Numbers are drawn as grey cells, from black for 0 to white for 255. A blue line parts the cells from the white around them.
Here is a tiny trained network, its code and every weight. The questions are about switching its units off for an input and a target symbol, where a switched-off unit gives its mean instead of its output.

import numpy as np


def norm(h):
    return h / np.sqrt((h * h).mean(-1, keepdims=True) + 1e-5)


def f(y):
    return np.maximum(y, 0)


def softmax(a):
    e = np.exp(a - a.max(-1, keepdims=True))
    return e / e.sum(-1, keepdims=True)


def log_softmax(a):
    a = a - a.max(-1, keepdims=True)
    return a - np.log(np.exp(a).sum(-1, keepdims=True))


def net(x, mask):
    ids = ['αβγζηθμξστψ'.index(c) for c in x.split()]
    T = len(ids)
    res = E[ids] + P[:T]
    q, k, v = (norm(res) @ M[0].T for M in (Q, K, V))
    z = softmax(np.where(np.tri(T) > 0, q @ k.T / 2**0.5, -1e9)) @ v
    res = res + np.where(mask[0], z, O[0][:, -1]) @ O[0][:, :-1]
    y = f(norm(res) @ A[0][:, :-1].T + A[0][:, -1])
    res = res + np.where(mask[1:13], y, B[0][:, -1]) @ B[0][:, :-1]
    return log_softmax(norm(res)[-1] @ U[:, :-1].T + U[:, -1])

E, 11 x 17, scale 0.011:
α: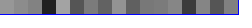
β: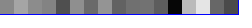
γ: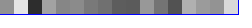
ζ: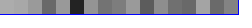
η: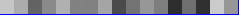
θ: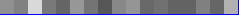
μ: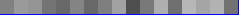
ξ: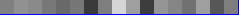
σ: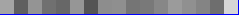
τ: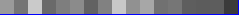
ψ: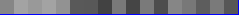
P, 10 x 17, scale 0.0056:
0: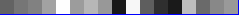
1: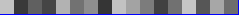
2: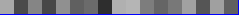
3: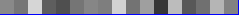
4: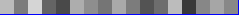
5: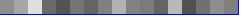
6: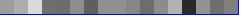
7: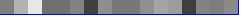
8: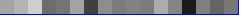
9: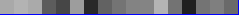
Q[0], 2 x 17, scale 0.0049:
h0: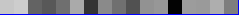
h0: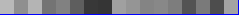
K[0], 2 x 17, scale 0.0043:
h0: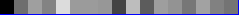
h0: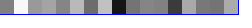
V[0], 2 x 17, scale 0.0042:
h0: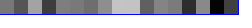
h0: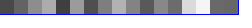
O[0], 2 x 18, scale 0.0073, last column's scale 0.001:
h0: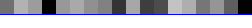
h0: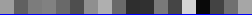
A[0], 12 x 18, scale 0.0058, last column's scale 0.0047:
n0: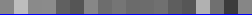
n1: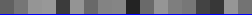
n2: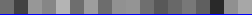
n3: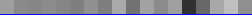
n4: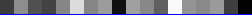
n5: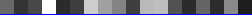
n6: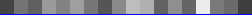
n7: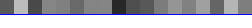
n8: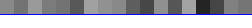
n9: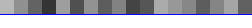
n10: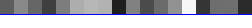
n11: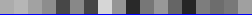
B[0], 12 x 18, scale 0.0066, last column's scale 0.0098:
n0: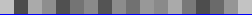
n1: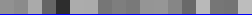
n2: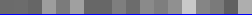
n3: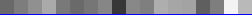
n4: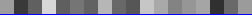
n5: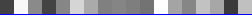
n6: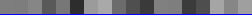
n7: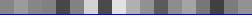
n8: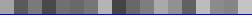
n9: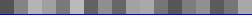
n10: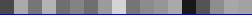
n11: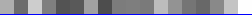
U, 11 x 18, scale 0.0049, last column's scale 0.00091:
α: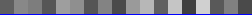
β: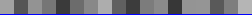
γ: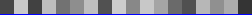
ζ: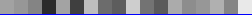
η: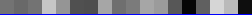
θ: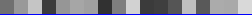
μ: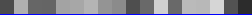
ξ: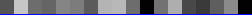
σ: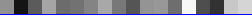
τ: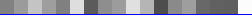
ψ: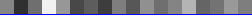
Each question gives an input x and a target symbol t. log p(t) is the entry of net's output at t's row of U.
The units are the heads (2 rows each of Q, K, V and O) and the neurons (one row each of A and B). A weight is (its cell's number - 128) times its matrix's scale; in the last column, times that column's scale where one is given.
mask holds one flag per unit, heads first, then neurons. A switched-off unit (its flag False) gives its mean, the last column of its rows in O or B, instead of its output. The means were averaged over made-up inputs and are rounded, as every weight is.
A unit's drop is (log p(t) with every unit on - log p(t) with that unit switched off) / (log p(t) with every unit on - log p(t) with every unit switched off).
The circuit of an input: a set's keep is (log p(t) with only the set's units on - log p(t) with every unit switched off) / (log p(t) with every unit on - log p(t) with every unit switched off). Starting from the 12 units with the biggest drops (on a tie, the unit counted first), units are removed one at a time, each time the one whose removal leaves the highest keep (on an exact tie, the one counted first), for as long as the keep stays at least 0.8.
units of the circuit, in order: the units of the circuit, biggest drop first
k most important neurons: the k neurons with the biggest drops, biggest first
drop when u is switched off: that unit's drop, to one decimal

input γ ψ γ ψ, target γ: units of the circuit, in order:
h0; n5
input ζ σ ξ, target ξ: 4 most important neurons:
n6; n11; n1; n8
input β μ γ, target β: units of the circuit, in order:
h0; n8
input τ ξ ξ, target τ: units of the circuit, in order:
h0; n4; n8; n11
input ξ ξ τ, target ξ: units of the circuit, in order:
h0; n10
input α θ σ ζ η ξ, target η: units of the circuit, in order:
h0; n6; n5
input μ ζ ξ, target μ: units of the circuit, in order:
h0; n5; n0
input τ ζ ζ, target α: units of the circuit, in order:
h0; n4; n11
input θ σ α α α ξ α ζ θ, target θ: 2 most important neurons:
n8; n4
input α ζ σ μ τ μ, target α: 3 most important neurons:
n4; n11; n5
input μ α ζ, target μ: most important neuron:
n5
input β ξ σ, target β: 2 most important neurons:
n8; n1
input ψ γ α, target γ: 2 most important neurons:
n5; n8
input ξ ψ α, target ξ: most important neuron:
n10
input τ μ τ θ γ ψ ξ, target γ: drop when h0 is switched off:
1.4
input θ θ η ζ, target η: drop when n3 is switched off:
0.1
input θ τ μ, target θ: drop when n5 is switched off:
0.4
